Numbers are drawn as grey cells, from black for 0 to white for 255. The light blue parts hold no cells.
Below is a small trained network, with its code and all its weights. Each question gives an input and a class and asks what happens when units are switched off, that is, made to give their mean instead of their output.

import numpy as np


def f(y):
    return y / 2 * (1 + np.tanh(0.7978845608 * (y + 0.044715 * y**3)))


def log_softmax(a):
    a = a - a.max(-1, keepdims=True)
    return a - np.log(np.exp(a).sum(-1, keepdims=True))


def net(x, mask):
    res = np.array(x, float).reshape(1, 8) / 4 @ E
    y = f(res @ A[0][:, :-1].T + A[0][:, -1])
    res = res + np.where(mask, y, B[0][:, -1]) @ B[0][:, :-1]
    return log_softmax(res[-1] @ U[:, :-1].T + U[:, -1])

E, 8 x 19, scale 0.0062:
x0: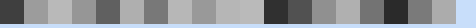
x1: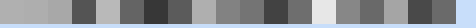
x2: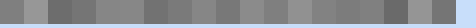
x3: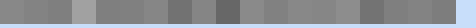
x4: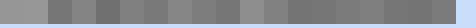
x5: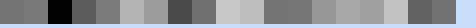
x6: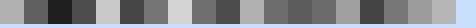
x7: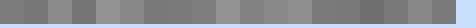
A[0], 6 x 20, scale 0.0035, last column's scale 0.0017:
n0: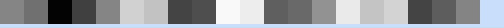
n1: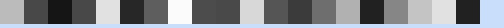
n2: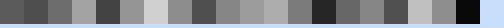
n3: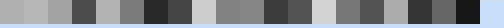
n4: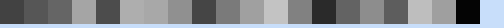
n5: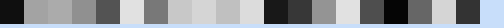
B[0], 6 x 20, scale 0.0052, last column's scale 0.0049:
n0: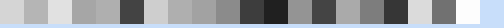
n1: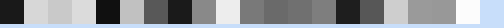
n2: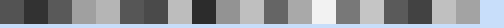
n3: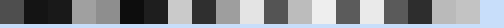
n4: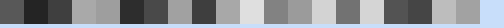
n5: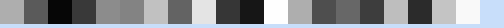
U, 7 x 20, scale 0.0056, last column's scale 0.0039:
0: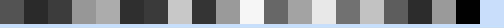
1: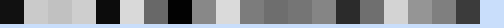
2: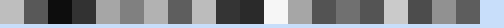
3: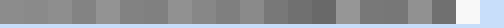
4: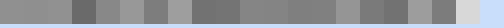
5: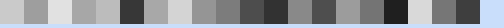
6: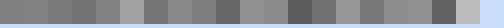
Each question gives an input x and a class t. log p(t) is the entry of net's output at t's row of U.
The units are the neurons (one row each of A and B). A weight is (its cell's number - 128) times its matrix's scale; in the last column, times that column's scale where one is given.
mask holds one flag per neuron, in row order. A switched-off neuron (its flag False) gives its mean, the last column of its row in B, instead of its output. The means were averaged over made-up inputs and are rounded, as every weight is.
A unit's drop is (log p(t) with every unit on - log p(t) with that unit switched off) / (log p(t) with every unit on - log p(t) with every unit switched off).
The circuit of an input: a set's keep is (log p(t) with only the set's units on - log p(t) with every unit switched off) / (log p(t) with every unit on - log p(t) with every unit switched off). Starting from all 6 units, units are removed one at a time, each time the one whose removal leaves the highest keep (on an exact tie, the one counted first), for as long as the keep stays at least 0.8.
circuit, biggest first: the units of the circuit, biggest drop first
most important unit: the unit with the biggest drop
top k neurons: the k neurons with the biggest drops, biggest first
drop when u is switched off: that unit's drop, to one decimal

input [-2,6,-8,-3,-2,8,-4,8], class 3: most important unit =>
n0
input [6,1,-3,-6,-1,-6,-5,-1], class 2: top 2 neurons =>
n5, n1
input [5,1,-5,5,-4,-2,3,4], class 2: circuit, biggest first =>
n5, n0
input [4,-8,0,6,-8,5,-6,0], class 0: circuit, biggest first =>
n4, n2
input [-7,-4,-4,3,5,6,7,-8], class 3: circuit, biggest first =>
n0, n5
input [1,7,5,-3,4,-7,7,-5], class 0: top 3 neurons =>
n3, n0, n5
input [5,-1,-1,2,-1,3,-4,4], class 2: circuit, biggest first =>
n5, n1
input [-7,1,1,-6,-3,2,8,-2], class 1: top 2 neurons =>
n1, n5
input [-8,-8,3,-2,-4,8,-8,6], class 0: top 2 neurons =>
n4, n2
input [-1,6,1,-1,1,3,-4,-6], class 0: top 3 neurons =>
n3, n1, n5
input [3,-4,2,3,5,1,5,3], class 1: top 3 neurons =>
n1, n3, n0
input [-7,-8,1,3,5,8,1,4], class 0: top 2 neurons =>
n4, n2
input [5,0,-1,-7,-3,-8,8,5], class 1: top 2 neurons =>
n1, n0
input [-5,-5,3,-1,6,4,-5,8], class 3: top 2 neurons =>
n1, n5
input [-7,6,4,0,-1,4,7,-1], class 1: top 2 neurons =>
n1, n5
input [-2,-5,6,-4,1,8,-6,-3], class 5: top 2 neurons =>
n0, n1
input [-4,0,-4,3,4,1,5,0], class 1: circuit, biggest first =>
n1, n5
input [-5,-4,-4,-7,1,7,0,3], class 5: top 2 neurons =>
n0, n5
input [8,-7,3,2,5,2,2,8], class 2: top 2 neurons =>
n5, n3
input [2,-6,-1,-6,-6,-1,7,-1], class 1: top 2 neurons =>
n1, n3
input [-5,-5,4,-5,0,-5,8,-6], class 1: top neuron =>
n1
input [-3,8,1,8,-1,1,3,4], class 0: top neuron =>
n3
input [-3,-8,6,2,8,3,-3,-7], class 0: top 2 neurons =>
n4, n2
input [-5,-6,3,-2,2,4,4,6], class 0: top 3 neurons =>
n4, n2, n5
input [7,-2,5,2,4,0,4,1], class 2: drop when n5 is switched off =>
1.0
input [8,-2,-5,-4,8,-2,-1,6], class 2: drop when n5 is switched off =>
0.7
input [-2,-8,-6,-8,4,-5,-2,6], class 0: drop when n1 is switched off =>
0.0
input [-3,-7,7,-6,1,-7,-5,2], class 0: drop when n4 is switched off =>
0.4
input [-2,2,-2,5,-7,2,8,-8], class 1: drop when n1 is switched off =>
0.7
